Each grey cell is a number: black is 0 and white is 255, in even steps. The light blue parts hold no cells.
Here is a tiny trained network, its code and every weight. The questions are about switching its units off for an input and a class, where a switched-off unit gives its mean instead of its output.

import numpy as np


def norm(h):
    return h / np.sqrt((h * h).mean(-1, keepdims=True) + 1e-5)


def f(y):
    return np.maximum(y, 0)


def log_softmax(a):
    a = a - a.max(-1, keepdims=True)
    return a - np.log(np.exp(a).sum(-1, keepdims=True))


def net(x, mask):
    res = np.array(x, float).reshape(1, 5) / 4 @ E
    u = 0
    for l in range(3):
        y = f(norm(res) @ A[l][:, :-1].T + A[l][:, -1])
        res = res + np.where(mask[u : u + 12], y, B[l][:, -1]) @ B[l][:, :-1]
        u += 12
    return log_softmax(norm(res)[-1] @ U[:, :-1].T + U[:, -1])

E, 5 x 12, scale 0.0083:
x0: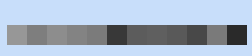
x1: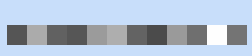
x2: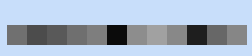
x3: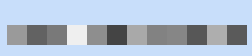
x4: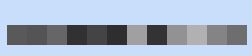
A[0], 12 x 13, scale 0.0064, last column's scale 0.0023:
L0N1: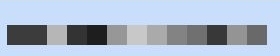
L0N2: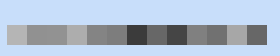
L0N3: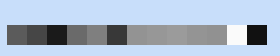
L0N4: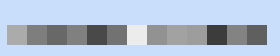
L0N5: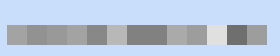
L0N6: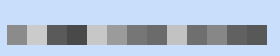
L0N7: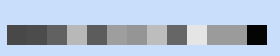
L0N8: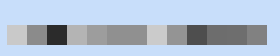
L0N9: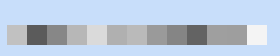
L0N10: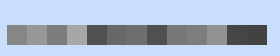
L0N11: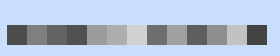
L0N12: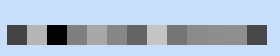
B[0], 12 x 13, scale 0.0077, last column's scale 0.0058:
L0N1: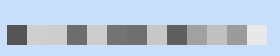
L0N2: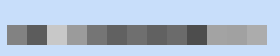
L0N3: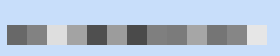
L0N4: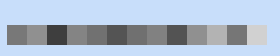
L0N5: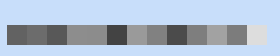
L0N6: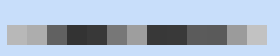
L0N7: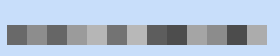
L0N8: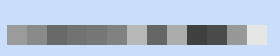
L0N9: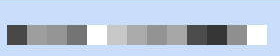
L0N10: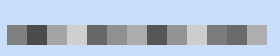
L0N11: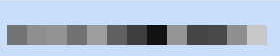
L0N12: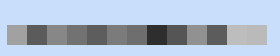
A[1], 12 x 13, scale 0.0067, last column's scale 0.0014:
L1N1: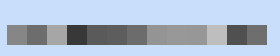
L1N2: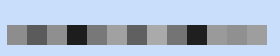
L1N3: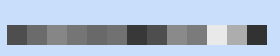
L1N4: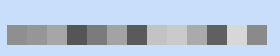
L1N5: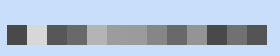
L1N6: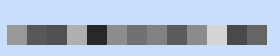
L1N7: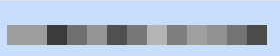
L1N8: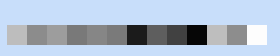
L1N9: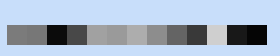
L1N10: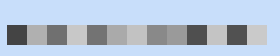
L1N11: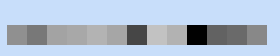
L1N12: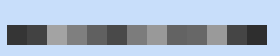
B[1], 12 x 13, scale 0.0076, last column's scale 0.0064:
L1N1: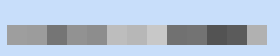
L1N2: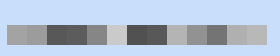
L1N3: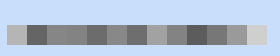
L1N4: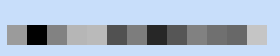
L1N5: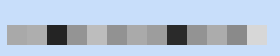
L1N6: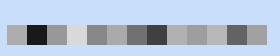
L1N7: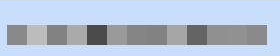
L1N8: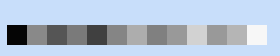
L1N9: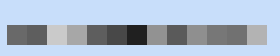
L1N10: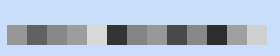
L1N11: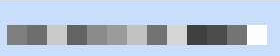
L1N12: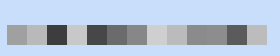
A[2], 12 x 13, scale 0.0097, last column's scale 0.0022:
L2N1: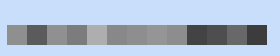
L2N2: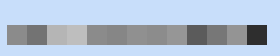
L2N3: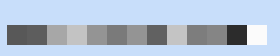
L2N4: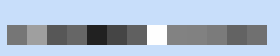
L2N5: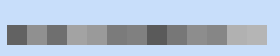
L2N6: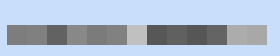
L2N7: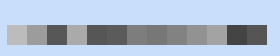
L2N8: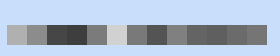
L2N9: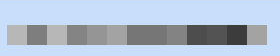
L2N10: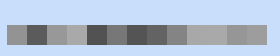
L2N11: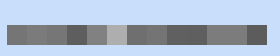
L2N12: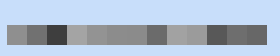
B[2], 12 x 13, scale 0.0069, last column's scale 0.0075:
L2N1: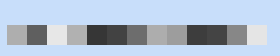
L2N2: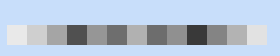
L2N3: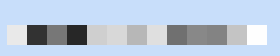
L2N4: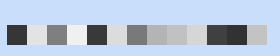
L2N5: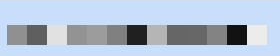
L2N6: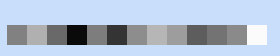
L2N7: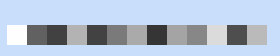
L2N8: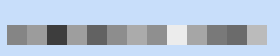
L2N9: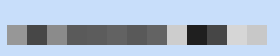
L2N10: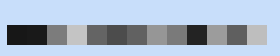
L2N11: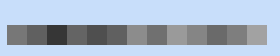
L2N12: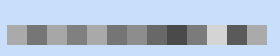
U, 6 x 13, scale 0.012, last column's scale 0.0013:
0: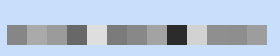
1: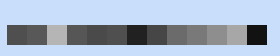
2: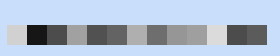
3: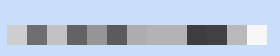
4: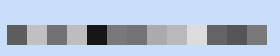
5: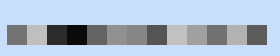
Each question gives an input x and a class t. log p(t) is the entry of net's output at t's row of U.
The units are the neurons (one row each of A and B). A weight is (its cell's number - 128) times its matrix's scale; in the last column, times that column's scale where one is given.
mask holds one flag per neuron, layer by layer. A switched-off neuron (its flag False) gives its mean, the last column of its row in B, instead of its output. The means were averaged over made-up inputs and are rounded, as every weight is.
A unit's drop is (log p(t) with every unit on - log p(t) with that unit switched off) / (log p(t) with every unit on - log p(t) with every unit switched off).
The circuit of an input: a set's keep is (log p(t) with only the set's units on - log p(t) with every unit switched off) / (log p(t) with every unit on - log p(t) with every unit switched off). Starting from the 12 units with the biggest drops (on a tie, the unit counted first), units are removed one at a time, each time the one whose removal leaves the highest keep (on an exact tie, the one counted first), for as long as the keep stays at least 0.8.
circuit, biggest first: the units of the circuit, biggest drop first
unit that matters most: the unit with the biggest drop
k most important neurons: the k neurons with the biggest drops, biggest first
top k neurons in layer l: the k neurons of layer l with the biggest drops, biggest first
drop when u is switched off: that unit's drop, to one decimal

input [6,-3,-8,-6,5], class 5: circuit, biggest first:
L2N1
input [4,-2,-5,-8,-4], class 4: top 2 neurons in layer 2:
L2N8; L2N3
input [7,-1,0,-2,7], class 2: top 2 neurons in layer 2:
L2N7; L2N3
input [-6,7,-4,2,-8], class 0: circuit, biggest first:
L0N5; L2N1
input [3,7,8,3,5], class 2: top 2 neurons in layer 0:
L0N9; L0N1
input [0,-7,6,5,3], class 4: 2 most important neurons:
L2N4; L0N4
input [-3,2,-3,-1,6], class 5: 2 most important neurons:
L1N9; L1N10
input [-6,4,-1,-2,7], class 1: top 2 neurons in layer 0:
L0N3; L0N9
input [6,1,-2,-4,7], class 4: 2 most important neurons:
L2N4; L1N4
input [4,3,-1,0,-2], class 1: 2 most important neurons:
L0N6; L1N8
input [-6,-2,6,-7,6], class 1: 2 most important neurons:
L1N4; L0N3
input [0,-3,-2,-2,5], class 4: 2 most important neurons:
L0N9; L0N4
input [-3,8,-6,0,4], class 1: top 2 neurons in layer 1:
L1N9; L1N12
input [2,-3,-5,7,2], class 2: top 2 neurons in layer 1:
L1N11; L1N6
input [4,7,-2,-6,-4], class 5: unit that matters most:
L0N6
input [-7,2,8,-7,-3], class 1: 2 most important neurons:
L0N3; L1N4
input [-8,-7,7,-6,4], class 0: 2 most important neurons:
L0N1; L1N4
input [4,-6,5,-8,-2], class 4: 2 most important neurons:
L0N9; L2N4
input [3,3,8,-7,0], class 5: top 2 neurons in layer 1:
L1N2; L1N9
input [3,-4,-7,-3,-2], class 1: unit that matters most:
L0N9
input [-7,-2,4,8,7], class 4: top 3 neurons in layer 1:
L1N12; L1N4; L1N11
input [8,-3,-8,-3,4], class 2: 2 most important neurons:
L0N9; L1N11
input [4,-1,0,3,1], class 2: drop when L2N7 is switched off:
0.1
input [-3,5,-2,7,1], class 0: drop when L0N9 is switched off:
0.2
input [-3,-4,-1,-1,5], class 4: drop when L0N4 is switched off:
0.7
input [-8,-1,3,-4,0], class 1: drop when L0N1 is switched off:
-0.1
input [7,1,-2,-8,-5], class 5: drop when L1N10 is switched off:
0.0
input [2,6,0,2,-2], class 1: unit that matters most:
L1N9
